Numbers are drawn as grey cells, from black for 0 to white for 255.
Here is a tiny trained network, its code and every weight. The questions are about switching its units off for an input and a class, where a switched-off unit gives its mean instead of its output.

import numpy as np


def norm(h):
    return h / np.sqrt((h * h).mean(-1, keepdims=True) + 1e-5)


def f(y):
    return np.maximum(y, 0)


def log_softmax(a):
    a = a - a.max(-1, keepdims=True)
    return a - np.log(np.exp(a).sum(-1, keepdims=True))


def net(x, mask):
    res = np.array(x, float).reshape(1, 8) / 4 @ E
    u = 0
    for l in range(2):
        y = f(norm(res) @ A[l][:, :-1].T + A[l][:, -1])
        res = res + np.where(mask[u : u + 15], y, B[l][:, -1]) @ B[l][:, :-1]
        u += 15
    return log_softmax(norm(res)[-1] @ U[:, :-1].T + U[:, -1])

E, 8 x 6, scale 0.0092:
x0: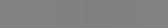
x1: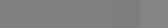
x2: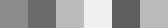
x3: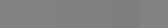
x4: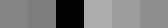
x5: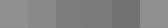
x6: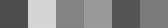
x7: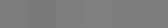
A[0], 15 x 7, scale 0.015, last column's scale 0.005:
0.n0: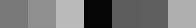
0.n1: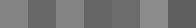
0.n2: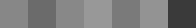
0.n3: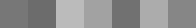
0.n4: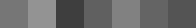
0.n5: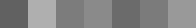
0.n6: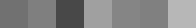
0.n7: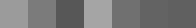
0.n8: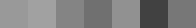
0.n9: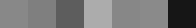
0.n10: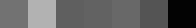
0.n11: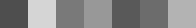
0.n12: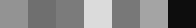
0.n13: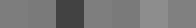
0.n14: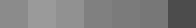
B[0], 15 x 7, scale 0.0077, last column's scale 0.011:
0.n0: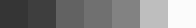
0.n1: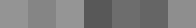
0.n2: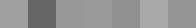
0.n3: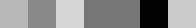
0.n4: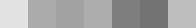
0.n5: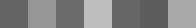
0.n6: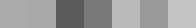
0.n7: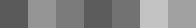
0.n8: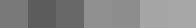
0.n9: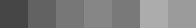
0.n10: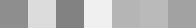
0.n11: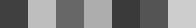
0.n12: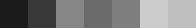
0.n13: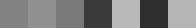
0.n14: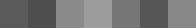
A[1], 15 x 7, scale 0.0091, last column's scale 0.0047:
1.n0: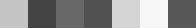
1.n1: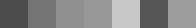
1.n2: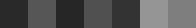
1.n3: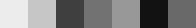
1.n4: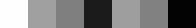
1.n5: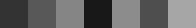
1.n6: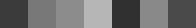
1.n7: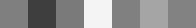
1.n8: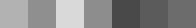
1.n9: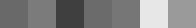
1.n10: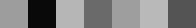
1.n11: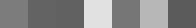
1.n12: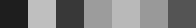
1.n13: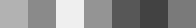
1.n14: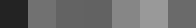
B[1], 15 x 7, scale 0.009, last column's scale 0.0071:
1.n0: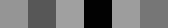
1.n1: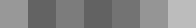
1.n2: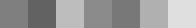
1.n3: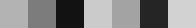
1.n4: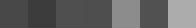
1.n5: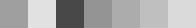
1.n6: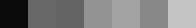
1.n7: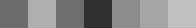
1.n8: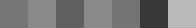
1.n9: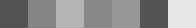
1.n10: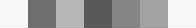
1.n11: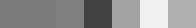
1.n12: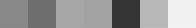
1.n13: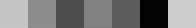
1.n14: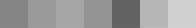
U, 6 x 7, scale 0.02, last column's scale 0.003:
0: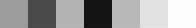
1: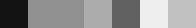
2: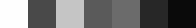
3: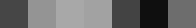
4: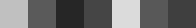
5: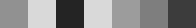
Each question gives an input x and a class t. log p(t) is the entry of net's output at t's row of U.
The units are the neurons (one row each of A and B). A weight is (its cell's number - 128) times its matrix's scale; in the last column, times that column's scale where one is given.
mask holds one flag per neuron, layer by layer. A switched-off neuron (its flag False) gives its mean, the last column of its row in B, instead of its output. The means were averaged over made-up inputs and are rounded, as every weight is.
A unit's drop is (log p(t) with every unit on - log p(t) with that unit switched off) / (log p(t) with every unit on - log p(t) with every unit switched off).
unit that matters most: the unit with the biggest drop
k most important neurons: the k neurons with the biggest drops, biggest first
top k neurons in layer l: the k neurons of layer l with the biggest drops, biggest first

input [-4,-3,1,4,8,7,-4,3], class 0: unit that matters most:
0.n3
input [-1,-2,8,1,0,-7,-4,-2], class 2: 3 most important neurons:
(0.n3 0.n0 1.n13)
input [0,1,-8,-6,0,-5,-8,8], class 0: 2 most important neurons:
(0.n0 0.n3)
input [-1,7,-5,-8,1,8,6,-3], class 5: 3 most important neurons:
(0.n4 0.n12 0.n10)
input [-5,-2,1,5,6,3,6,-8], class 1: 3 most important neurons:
(0.n3 0.n9 1.n12)
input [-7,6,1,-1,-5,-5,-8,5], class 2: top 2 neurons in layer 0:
(0.n12 0.n3)
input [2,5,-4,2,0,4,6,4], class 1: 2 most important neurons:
(0.n0 0.n3)
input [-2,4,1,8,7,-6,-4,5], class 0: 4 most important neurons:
(0.n3 0.n9 0.n7 0.n12)
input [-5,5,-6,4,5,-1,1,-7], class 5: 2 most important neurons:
(0.n10 1.n0)
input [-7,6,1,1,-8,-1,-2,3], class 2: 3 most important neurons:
(0.n3 0.n12 1.n13)
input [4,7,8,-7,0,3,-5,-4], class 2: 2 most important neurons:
(0.n3 0.n0)
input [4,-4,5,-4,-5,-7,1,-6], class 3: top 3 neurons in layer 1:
(1.n10 1.n0 1.n8)
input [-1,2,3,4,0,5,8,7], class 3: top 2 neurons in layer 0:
(0.n0 0.n3)
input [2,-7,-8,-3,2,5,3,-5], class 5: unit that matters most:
0.n4
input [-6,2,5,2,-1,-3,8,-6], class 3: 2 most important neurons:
(0.n3 0.n0)
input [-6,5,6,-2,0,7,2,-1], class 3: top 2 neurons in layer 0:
(0.n3 0.n0)
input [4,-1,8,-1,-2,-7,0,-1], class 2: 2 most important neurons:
(0.n3 0.n11)
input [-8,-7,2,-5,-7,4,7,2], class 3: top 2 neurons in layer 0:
(0.n3 0.n12)
